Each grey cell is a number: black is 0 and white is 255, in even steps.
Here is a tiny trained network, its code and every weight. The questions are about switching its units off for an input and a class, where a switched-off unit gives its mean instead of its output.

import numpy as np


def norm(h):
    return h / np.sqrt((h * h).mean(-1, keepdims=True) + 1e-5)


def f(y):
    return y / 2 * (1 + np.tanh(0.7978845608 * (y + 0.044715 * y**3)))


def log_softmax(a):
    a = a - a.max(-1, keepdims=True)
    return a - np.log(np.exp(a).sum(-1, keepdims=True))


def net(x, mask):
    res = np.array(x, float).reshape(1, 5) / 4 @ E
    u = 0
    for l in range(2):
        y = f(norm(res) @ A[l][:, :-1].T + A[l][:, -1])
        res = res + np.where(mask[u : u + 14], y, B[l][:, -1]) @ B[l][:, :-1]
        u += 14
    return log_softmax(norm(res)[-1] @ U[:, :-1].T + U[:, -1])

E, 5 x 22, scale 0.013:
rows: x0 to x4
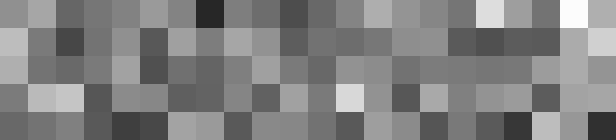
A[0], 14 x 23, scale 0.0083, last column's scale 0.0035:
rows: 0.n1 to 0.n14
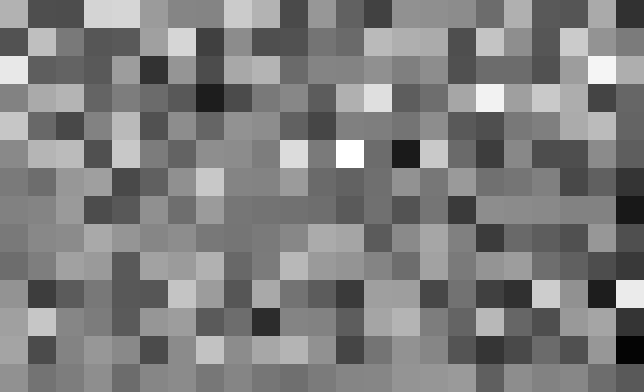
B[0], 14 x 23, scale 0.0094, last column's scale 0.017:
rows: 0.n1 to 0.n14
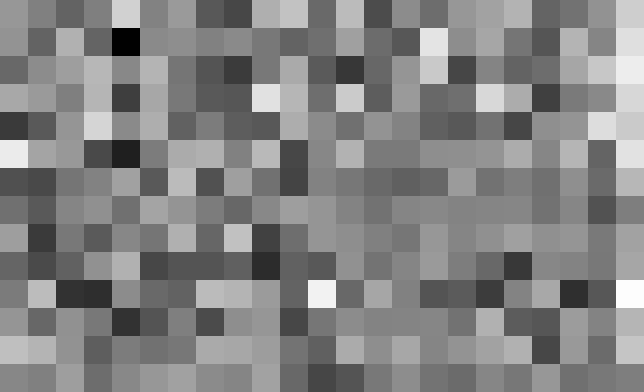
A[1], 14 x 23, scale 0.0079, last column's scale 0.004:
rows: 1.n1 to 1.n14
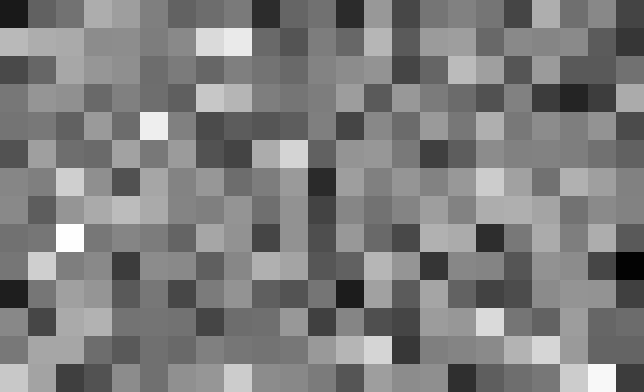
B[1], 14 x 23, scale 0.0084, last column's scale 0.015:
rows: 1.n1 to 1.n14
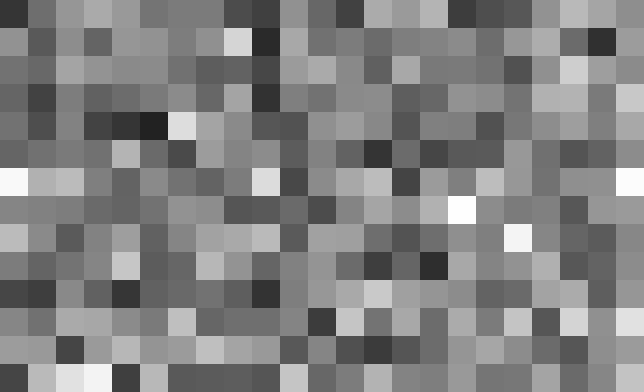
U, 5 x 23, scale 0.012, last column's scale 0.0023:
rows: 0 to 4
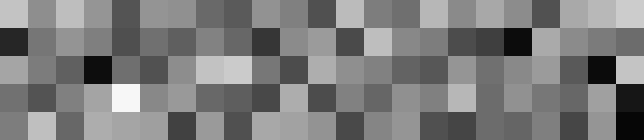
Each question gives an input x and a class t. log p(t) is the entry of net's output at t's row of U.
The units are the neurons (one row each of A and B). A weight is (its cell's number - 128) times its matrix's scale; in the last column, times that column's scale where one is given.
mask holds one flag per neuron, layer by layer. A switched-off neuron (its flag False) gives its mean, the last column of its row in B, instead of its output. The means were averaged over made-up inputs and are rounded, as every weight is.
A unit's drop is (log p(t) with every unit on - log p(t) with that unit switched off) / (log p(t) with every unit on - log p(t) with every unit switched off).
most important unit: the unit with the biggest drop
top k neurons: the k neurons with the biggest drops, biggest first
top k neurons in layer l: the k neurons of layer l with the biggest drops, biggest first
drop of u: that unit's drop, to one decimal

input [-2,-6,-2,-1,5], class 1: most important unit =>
0.n6
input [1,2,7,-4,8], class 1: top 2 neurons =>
[0.n6 0.n5]
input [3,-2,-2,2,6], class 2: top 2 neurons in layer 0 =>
[0.n11 0.n3]
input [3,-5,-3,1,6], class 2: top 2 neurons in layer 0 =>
[0.n11 0.n3]
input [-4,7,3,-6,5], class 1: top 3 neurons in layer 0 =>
[0.n5 0.n6 0.n3]
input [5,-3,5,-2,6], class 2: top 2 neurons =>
[0.n11 0.n3]
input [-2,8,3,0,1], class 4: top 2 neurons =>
[0.n13 0.n1]
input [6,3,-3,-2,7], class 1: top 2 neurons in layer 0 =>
[0.n11 0.n6]
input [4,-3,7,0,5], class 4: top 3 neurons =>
[0.n11 0.n4 0.n6]
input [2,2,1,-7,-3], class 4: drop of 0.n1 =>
0.4
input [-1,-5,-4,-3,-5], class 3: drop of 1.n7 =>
0.0
